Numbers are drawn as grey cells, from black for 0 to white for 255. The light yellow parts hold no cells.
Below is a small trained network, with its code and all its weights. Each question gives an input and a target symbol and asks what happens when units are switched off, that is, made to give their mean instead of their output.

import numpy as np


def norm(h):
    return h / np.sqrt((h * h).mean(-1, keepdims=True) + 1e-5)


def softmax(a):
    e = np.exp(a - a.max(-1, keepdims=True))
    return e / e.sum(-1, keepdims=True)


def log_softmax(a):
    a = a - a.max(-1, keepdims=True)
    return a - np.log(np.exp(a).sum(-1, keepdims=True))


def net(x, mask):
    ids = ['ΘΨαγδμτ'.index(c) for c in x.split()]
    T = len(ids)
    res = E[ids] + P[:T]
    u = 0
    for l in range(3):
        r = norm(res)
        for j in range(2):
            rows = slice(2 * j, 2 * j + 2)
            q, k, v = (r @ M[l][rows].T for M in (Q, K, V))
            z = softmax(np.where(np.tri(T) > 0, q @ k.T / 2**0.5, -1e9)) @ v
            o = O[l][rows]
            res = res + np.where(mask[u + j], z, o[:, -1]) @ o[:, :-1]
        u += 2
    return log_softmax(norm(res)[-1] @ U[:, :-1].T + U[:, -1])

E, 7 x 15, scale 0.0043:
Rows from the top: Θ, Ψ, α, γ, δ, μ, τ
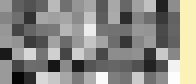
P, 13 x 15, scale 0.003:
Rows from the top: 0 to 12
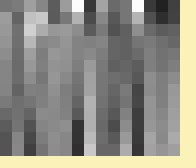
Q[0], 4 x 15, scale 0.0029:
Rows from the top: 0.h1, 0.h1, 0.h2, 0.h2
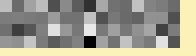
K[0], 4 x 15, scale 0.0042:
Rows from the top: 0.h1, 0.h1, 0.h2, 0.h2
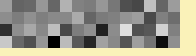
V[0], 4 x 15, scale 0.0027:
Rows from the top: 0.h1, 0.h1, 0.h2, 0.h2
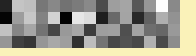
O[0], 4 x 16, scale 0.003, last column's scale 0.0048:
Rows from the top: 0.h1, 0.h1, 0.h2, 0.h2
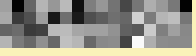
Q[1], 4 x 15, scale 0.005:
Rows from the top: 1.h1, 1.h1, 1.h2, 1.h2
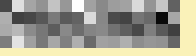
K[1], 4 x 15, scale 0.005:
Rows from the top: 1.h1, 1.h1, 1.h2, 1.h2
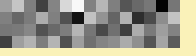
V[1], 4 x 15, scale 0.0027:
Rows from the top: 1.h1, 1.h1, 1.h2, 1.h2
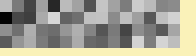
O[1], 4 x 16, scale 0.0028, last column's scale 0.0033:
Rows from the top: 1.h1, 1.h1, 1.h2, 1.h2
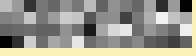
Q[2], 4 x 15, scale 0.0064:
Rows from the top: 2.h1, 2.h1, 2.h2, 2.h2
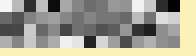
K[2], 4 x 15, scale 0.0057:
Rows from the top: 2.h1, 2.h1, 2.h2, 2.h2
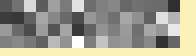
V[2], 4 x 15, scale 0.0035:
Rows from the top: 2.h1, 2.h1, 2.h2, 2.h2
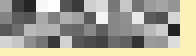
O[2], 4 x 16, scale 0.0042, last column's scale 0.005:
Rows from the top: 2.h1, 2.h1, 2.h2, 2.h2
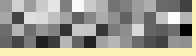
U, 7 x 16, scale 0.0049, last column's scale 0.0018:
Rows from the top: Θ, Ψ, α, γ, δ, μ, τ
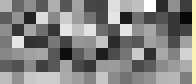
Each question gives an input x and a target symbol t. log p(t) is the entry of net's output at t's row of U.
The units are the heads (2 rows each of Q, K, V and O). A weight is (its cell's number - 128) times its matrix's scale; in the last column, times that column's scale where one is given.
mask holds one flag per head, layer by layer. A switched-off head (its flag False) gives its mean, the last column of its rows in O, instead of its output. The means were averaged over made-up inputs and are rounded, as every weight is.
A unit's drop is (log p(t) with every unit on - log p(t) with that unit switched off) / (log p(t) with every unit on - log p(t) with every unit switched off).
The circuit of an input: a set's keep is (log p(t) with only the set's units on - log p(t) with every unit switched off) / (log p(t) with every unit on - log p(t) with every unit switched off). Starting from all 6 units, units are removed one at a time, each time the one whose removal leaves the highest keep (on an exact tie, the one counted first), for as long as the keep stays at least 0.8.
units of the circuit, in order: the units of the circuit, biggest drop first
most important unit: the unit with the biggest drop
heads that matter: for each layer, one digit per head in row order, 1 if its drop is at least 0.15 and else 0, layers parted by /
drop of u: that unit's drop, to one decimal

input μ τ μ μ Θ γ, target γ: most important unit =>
0.h1
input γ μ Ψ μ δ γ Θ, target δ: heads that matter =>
11 / 10 / 01
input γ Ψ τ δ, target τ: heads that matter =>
01 / 01 / 10
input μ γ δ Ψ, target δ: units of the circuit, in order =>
0.h1, 2.h2, 0.h2
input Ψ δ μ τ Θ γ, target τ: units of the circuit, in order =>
1.h1, 0.h2, 2.h1, 0.h1
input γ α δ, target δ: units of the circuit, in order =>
2.h2, 0.h1
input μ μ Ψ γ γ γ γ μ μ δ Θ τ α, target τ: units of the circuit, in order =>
1.h1, 2.h1, 0.h1
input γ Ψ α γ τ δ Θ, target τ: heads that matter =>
00 / 10 / 10
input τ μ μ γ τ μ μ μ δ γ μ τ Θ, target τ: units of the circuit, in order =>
1.h1, 2.h1, 0.h1
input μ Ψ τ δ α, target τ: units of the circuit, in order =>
1.h1, 2.h1, 0.h2
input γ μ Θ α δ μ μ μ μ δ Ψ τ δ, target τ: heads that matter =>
10 / 00 / 10
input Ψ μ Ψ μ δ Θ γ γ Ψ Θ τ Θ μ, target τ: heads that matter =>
01 / 10 / 10
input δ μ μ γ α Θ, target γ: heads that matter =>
11 / 01 / 10
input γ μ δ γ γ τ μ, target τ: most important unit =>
1.h1
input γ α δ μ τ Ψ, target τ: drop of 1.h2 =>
0.0
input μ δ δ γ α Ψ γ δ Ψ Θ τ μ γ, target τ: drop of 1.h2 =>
-0.2
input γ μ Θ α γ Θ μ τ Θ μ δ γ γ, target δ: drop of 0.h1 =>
1.0
